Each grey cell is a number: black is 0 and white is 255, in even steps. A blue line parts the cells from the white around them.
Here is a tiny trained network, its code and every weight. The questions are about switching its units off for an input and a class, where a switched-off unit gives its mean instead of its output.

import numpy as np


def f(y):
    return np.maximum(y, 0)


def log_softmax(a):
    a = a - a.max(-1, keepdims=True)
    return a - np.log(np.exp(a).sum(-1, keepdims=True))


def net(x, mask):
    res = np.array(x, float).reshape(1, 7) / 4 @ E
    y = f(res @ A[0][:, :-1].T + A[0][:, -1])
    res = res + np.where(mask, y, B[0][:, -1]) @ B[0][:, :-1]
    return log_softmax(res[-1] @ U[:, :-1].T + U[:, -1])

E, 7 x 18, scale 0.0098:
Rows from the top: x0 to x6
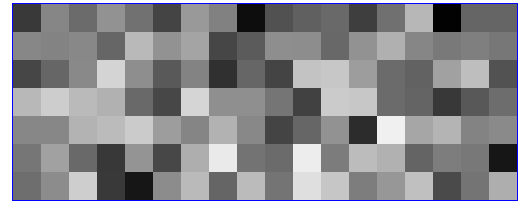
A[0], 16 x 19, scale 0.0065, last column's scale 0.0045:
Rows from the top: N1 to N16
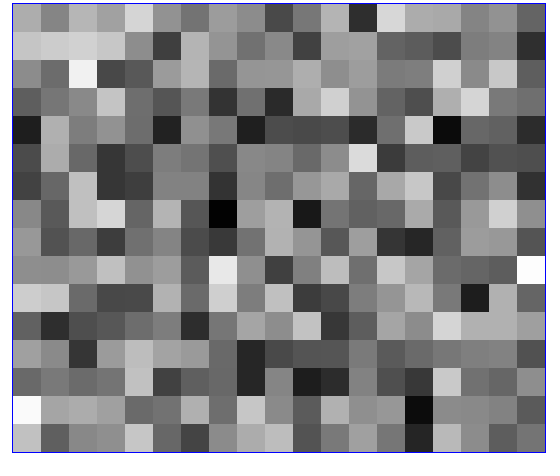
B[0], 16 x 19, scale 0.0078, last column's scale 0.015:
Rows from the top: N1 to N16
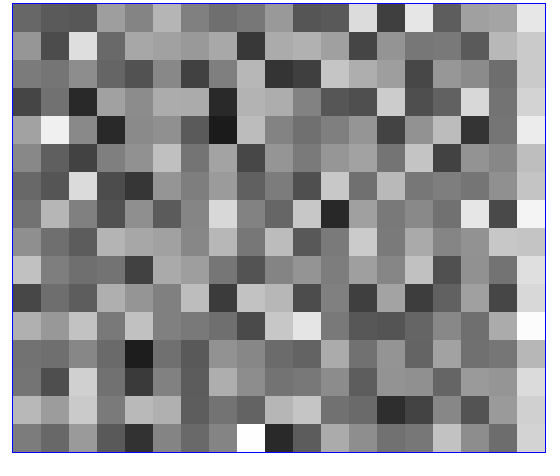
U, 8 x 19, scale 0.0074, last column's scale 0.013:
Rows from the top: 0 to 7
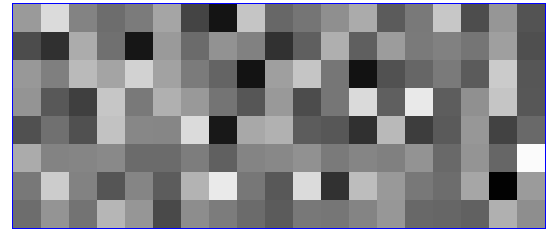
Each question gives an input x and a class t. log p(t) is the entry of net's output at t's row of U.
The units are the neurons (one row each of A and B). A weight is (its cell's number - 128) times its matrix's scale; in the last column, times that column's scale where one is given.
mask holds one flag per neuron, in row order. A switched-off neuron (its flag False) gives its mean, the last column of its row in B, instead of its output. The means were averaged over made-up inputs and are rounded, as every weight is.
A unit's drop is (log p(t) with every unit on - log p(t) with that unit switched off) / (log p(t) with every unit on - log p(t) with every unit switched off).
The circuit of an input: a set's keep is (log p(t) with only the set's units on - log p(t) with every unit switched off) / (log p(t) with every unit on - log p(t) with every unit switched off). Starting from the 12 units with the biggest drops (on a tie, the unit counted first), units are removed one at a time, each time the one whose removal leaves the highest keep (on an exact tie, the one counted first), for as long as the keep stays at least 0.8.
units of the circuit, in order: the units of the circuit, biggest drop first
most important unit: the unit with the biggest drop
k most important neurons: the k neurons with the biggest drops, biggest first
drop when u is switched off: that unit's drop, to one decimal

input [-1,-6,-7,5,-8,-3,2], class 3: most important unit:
N6
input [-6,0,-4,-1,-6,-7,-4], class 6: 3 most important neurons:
(N8, N5, N1)
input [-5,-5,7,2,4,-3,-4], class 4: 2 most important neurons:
(N4, N5)
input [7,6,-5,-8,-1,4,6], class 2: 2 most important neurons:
(N16, N12)
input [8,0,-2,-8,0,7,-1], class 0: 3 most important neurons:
(N5, N8, N2)
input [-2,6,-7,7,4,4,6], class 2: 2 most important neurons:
(N15, N2)
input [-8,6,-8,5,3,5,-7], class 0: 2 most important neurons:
(N16, N15)
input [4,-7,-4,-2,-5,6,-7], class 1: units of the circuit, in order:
(N14, N8)
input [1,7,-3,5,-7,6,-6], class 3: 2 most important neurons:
(N6, N8)
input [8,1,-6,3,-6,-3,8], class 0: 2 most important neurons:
(N5, N14)
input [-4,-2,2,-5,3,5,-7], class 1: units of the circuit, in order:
(N16, N14)
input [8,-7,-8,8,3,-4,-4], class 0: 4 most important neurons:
(N5, N12, N4, N13)
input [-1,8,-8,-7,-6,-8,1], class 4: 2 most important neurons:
(N11, N15)
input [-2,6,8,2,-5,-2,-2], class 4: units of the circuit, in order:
(N4)
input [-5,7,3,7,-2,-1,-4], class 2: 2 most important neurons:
(N15, N2)
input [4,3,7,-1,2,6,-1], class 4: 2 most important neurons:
(N4, N8)
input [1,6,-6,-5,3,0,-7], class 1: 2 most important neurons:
(N14, N13)
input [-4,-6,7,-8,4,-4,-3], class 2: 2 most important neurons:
(N12, N11)
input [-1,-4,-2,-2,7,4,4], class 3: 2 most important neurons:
(N1, N8)
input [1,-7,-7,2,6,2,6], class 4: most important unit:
N11
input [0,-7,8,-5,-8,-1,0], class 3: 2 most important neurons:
(N9, N11)
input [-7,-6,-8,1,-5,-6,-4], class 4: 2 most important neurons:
(N11, N5)
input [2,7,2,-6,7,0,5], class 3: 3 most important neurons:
(N1, N15, N2)
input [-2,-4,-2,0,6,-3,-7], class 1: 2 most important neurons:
(N16, N14)
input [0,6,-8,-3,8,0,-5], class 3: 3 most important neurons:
(N1, N4, N10)
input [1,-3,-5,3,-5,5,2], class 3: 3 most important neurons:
(N6, N8, N4)
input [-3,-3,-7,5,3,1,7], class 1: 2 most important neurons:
(N3, N4)
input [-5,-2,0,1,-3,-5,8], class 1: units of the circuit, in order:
(N7)
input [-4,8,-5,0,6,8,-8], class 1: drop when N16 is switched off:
0.3
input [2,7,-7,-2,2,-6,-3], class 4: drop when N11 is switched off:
1.6
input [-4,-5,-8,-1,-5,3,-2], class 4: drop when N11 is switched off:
1.0
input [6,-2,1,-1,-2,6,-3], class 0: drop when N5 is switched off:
0.9
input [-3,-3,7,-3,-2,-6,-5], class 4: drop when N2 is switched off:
0.0
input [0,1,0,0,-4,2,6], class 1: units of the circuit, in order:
(N7)
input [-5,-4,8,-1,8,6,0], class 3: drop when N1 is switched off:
0.8
